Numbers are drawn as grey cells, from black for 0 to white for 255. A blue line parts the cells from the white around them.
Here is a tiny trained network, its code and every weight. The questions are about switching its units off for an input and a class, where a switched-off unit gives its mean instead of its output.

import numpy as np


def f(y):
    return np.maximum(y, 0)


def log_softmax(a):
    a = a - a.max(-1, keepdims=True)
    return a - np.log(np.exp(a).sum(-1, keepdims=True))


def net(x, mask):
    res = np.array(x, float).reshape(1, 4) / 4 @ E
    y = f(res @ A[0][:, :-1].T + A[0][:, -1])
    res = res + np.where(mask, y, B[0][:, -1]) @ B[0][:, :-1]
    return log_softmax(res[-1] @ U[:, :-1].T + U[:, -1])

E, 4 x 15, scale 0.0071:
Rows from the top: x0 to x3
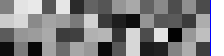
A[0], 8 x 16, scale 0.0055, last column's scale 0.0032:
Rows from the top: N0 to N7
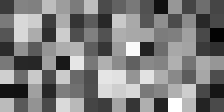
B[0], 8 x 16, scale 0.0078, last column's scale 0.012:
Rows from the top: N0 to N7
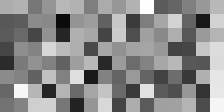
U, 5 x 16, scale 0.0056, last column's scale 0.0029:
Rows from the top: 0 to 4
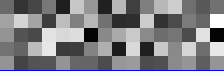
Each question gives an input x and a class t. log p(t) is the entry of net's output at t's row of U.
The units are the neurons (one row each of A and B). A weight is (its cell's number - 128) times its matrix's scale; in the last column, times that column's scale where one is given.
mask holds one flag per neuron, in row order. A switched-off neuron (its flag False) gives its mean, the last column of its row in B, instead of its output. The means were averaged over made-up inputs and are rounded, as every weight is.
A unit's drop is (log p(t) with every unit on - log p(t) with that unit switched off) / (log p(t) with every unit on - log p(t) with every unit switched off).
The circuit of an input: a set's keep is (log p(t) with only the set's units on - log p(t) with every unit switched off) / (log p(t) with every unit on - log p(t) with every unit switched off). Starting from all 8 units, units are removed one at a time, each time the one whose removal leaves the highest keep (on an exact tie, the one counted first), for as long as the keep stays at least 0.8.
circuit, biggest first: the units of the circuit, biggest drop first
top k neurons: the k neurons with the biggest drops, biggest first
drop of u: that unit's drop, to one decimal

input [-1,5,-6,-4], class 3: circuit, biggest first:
[N7, N6]
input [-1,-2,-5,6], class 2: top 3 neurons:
[N3, N0, N1]
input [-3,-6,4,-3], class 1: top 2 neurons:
[N6, N7]
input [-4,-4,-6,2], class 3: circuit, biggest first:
[N7]
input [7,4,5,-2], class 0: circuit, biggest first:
[N1, N7, N6]
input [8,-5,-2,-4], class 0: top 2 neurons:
[N1, N2]
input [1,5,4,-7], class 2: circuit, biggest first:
[N6, N5]
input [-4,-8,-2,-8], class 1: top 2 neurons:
[N6, N3]
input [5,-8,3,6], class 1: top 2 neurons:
[N6, N5]
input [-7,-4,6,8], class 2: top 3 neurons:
[N3, N1, N7]
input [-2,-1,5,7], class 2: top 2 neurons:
[N7, N3]
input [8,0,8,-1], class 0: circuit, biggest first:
[N1, N7]
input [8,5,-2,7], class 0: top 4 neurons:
[N1, N2, N5, N6]
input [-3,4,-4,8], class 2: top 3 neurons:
[N6, N0, N3]
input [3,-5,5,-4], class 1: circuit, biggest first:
[N6, N7]
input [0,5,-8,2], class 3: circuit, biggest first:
[N7]
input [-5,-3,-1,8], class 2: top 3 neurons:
[N3, N1, N0]
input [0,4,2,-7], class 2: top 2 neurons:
[N6, N5]
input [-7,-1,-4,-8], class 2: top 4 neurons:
[N5, N1, N2, N6]
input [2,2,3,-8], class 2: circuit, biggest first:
[N5]
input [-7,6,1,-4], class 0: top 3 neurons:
[N6, N4, N7]
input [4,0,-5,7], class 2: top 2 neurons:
[N3, N0]
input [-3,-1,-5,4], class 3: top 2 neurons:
[N7, N5]
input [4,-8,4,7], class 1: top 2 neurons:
[N6, N5]
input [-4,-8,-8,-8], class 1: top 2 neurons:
[N6, N3]
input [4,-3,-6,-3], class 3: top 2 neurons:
[N7, N4]
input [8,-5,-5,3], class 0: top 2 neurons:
[N1, N2]
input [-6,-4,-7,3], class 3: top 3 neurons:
[N7, N1, N2]
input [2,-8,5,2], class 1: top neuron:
[N6]
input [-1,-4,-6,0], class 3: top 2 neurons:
[N7, N0]
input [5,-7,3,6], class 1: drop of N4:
0.1
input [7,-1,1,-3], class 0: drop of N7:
0.0
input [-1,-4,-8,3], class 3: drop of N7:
1.0
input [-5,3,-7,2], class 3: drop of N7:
0.9
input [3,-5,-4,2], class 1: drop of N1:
-0.1
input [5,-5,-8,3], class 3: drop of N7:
1.8
